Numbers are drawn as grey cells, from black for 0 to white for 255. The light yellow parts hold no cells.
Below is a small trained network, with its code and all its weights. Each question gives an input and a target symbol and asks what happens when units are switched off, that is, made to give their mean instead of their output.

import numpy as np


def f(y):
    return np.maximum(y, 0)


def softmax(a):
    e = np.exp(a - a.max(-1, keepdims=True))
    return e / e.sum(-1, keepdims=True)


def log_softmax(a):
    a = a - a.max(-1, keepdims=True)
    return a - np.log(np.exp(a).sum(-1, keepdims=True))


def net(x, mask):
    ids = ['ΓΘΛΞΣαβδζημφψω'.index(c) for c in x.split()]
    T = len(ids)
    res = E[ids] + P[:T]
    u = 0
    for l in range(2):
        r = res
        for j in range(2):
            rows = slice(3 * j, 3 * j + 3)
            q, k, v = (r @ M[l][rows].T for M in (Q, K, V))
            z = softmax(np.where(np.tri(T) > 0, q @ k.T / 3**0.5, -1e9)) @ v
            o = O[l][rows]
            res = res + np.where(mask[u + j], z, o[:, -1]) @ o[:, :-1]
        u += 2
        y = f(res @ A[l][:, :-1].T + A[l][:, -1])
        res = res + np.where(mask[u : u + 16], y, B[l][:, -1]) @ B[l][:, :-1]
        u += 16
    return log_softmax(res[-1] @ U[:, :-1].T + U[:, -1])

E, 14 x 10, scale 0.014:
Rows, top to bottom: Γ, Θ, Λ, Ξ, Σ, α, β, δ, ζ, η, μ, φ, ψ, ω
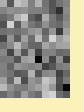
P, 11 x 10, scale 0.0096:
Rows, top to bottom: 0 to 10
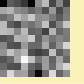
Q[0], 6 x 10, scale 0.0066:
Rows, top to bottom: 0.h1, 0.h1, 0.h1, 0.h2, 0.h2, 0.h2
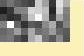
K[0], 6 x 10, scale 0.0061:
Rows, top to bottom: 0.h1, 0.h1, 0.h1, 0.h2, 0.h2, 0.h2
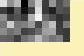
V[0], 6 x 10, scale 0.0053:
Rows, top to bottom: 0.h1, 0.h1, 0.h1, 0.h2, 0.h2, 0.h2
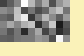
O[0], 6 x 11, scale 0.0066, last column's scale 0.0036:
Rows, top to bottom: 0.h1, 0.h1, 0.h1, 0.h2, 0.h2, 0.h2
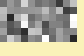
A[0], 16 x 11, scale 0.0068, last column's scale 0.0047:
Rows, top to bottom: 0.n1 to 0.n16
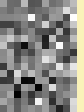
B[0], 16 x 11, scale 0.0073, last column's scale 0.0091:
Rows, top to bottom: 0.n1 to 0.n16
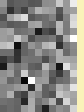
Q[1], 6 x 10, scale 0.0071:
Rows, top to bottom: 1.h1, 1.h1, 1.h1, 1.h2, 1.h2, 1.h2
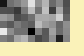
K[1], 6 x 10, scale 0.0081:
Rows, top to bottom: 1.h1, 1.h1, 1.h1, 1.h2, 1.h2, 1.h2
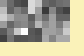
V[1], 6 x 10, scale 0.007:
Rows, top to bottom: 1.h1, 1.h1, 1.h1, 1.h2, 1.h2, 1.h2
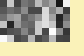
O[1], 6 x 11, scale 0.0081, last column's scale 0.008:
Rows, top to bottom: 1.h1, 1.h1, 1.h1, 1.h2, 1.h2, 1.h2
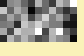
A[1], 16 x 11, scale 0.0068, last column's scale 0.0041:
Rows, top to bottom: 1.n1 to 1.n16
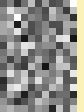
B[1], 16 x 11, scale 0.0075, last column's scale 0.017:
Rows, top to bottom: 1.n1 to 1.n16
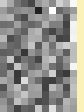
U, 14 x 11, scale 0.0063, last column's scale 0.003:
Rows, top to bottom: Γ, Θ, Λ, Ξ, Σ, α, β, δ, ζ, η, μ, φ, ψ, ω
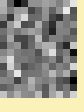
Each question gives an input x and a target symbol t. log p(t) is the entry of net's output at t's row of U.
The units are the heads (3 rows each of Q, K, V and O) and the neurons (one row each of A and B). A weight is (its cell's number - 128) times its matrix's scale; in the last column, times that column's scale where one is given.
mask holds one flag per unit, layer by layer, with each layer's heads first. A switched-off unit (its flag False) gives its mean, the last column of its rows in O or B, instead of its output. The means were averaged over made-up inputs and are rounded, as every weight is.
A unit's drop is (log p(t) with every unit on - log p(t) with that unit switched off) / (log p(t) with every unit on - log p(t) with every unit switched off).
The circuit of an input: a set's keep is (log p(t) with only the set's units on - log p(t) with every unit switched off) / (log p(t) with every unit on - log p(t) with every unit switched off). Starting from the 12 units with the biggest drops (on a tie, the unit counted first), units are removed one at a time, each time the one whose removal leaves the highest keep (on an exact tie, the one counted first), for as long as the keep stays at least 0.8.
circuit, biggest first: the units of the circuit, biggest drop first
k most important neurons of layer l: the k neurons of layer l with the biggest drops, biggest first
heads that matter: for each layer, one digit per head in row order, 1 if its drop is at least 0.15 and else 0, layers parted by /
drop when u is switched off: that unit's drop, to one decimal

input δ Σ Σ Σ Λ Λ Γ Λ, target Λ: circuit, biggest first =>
(0.h1; 1.n1)
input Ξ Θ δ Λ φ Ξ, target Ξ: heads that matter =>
00 / 10
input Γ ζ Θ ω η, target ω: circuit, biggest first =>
(1.h2; 0.n9; 0.n6)
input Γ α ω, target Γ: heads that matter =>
01 / 11
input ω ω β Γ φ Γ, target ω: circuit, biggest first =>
(1.h2)
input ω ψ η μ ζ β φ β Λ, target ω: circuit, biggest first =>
(1.h2; 0.n9)
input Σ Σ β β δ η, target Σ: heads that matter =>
01 / 11
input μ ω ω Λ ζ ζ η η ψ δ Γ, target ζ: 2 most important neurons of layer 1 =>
(1.n5; 1.n3)
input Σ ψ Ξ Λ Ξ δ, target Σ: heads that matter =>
01 / 11
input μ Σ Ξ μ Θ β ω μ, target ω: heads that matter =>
00 / 01
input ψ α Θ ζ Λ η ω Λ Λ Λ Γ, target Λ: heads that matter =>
10 / 01
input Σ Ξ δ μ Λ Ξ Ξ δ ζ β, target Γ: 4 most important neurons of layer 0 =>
(0.n6; 0.n3; 0.n2; 0.n1)
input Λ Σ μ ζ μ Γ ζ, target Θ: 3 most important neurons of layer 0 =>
(0.n10; 0.n5; 0.n16)
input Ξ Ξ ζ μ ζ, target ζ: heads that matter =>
00 / 11
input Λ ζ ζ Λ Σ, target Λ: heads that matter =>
00 / 01
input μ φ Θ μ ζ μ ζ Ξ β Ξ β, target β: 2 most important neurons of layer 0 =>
(0.n16; 0.n4)
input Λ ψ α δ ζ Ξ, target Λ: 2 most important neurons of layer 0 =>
(0.n4; 0.n12)
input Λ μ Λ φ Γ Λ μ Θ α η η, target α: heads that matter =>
00 / 11
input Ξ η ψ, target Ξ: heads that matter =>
00 / 10
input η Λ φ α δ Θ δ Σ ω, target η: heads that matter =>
01 / 11
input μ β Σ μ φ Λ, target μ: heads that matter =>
11 / 01
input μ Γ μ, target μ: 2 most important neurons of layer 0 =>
(0.n7; 0.n5)
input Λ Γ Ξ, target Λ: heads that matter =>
10 / 11
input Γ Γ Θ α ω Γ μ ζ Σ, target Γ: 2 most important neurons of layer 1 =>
(1.n7; 1.n1)
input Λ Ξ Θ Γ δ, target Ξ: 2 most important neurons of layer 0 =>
(0.n12; 0.n13)
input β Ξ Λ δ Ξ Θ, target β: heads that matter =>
01 / 10
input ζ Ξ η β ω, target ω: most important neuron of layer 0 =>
(0.n13)
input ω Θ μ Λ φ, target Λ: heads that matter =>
00 / 01
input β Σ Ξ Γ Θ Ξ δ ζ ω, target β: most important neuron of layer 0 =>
(0.n12)
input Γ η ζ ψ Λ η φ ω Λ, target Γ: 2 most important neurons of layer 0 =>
(0.n12; 0.n15)
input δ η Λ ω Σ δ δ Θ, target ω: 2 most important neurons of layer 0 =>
(0.n9; 0.n6)
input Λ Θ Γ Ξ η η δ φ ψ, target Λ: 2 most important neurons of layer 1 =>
(1.n1; 1.n3)
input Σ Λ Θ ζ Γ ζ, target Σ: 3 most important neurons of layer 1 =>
(1.n12; 1.n7; 1.n9)
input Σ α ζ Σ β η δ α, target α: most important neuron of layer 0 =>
(0.n10)
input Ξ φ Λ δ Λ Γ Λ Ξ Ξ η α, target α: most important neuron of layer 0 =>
(0.n13)
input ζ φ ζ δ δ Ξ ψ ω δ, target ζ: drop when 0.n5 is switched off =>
0.2
